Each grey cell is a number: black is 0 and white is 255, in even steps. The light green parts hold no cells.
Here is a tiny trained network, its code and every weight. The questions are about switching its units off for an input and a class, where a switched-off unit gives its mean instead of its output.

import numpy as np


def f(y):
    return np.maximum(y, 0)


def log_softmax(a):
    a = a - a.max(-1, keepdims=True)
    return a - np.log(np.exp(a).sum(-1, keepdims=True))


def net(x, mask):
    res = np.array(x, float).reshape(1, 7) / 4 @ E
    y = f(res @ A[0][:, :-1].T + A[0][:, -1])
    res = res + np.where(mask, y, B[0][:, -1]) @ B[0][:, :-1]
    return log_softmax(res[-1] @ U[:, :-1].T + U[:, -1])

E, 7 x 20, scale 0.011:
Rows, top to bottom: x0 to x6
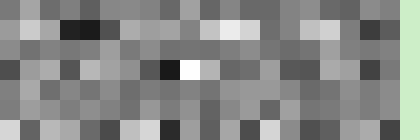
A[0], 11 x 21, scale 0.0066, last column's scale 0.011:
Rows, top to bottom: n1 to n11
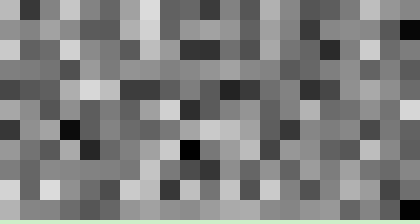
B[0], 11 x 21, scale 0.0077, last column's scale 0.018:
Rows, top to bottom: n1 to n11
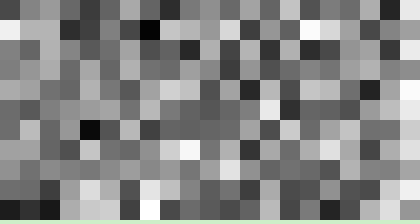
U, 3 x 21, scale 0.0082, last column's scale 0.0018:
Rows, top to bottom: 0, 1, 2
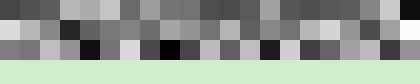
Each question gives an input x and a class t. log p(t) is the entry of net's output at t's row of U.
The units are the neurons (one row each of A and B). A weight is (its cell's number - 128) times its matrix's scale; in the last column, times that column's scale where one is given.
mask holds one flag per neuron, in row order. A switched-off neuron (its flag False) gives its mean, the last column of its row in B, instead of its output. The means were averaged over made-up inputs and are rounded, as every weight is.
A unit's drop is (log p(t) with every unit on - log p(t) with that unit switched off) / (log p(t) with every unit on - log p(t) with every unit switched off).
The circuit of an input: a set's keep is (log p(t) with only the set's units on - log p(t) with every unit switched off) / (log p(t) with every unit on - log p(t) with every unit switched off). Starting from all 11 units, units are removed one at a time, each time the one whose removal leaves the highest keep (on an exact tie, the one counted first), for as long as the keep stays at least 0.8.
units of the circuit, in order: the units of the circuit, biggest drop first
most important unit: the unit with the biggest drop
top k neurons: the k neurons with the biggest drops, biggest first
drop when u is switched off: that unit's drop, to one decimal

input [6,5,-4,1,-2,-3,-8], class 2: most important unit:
n5
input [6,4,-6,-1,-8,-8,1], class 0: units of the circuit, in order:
[n5; n11]
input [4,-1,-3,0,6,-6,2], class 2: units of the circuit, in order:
[n5; n8]
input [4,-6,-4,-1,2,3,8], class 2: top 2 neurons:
[n1; n3]
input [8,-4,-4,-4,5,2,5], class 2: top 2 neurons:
[n3; n1]
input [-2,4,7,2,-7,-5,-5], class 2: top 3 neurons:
[n5; n8; n7]
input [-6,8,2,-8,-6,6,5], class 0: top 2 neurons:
[n11; n6]
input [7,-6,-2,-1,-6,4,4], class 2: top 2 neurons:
[n3; n1]
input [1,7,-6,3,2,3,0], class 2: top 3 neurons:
[n5; n8; n7]
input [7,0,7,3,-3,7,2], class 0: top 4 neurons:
[n8; n5; n3; n2]
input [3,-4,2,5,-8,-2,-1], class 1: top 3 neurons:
[n5; n6; n10]
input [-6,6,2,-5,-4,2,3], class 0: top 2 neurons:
[n11; n6]
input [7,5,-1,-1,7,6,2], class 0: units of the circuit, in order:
[n11; n5]
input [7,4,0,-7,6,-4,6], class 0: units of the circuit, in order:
[n11]
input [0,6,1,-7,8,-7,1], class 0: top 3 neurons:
[n11; n6; n5]
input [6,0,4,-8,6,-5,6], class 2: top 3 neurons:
[n3; n1; n5]
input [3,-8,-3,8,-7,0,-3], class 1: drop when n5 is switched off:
0.7
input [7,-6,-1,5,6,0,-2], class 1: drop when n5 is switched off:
0.6
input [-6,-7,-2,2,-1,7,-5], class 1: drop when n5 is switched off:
0.7
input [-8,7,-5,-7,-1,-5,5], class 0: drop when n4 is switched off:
0.0
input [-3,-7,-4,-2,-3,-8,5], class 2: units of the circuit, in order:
[n3]
